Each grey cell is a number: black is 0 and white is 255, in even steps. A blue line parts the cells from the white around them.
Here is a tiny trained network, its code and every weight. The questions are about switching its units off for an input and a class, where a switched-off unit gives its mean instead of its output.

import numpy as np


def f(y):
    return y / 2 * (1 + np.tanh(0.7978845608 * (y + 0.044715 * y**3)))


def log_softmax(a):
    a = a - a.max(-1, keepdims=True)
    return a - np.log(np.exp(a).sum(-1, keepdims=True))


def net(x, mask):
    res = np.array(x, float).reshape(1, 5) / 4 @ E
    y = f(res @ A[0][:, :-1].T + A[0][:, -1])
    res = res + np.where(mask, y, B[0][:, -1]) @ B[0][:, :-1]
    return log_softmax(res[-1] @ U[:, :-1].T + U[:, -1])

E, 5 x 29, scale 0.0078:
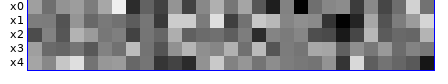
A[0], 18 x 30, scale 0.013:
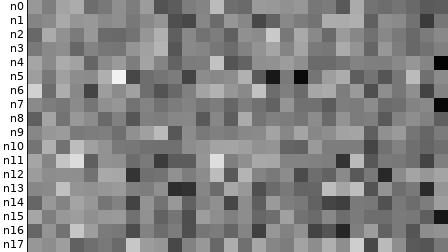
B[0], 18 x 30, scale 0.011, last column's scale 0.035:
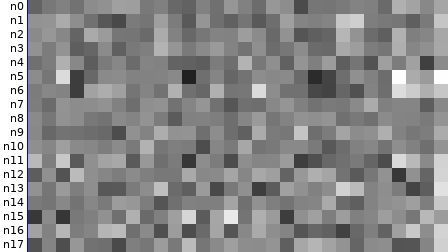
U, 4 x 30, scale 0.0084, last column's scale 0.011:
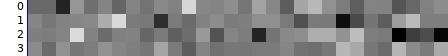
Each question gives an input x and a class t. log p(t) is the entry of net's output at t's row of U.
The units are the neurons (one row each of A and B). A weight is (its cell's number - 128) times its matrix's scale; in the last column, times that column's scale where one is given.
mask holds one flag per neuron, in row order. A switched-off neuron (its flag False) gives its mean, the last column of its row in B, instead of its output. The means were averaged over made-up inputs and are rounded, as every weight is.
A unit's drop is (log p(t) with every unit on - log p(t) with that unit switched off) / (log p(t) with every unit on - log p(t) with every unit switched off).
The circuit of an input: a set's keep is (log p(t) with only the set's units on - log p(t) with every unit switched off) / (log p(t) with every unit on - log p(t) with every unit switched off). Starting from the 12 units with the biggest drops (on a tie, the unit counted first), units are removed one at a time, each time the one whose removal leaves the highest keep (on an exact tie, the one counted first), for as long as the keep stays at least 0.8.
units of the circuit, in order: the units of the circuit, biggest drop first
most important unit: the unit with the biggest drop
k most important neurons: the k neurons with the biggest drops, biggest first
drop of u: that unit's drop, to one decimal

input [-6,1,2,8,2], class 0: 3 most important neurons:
n5, n16, n17
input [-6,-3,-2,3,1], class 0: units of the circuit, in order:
n17, n5
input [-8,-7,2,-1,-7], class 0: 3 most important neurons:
n5, n17, n11
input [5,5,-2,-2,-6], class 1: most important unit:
n17
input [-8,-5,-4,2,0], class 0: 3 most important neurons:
n17, n5, n11
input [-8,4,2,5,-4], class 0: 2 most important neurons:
n5, n11
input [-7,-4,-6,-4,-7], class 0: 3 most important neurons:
n17, n5, n11
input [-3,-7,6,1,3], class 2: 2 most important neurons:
n5, n6
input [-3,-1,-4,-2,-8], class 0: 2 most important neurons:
n5, n11
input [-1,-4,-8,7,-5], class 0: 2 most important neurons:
n17, n5
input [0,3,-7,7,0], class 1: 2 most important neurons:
n6, n13
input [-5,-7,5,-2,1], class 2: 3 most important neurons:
n5, n6, n11
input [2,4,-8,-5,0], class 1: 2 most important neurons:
n13, n1
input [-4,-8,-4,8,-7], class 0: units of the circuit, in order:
n17
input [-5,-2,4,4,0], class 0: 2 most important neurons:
n5, n11
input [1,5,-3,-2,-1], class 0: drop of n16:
0.3
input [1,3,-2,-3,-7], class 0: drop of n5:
0.4
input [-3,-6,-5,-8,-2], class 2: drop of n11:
0.2
